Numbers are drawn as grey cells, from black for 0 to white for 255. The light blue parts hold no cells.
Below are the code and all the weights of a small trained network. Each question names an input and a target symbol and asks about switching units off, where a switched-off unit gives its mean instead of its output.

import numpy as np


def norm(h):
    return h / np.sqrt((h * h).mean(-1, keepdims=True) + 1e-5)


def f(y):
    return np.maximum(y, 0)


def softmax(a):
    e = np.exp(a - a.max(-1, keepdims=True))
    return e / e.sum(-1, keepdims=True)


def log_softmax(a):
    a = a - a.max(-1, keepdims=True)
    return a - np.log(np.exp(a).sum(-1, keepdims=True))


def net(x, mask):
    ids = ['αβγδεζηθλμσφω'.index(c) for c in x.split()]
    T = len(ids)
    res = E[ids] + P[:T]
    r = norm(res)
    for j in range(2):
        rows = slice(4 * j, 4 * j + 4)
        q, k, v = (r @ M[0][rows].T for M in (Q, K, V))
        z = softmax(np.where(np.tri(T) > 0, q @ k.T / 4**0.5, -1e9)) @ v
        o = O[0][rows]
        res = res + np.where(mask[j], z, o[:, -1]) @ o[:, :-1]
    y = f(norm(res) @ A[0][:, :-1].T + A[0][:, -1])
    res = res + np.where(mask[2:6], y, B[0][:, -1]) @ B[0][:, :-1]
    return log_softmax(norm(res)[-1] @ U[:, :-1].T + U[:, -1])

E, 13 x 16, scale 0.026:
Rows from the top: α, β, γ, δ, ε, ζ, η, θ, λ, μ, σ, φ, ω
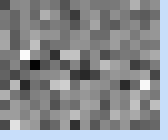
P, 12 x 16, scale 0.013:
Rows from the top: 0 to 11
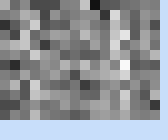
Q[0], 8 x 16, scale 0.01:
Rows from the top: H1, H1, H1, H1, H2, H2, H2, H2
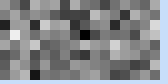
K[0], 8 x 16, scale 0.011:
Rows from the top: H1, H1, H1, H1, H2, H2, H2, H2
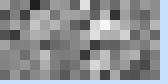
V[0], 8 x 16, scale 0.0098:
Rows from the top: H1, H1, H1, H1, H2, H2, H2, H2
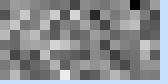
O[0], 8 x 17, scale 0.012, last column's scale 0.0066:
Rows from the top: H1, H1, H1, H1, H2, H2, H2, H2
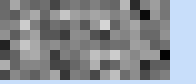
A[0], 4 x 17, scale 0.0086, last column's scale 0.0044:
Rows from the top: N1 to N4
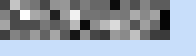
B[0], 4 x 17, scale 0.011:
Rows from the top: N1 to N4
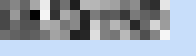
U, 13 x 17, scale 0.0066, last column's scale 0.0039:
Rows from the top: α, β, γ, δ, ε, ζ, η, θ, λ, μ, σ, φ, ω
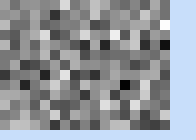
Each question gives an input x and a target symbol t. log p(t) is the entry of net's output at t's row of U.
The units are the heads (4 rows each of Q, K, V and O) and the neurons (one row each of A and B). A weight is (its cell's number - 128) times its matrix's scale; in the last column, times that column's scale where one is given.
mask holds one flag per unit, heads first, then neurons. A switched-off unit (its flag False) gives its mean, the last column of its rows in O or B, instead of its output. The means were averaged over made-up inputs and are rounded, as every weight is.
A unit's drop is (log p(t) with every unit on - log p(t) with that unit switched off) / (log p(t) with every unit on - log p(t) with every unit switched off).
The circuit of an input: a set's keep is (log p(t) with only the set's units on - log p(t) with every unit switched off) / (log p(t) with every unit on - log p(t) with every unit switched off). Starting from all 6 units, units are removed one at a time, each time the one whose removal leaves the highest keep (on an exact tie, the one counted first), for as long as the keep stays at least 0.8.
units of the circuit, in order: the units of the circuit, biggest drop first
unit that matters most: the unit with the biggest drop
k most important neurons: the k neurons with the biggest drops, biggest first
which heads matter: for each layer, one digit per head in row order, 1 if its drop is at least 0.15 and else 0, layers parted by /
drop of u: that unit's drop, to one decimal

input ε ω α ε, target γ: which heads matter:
11
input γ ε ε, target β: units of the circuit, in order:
[H2 H1]
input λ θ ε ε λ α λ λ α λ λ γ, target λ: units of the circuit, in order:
[H1]
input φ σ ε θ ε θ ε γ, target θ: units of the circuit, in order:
[H2 N1]
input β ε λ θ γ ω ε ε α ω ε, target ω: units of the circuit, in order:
[H1 N4]
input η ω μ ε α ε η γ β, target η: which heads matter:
11
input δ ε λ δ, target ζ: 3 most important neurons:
[N2 N4 N1]
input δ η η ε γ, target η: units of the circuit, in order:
[H2 H1 N1]
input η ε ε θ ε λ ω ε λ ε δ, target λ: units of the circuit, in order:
[H1 H2]
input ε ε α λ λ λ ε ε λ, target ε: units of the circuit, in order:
[H2 N4]
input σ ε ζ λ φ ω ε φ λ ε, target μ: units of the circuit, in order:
[H1 N1]
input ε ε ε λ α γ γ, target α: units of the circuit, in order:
[H1 H2]
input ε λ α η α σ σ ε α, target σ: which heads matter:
10
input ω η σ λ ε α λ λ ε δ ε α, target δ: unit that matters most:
N1
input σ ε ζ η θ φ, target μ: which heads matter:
10
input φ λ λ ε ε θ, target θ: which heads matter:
01
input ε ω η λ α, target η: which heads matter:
01
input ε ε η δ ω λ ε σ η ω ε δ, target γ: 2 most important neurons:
[N4 N1]
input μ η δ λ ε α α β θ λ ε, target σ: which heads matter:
11
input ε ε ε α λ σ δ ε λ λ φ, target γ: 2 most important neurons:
[N4 N1]
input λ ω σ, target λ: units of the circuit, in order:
[H1]
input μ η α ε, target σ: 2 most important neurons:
[N4 N2]
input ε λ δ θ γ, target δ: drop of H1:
0.3
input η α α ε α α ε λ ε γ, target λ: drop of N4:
0.1
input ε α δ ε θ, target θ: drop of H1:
0.1
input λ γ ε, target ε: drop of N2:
0.0
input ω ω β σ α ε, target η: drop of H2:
0.4
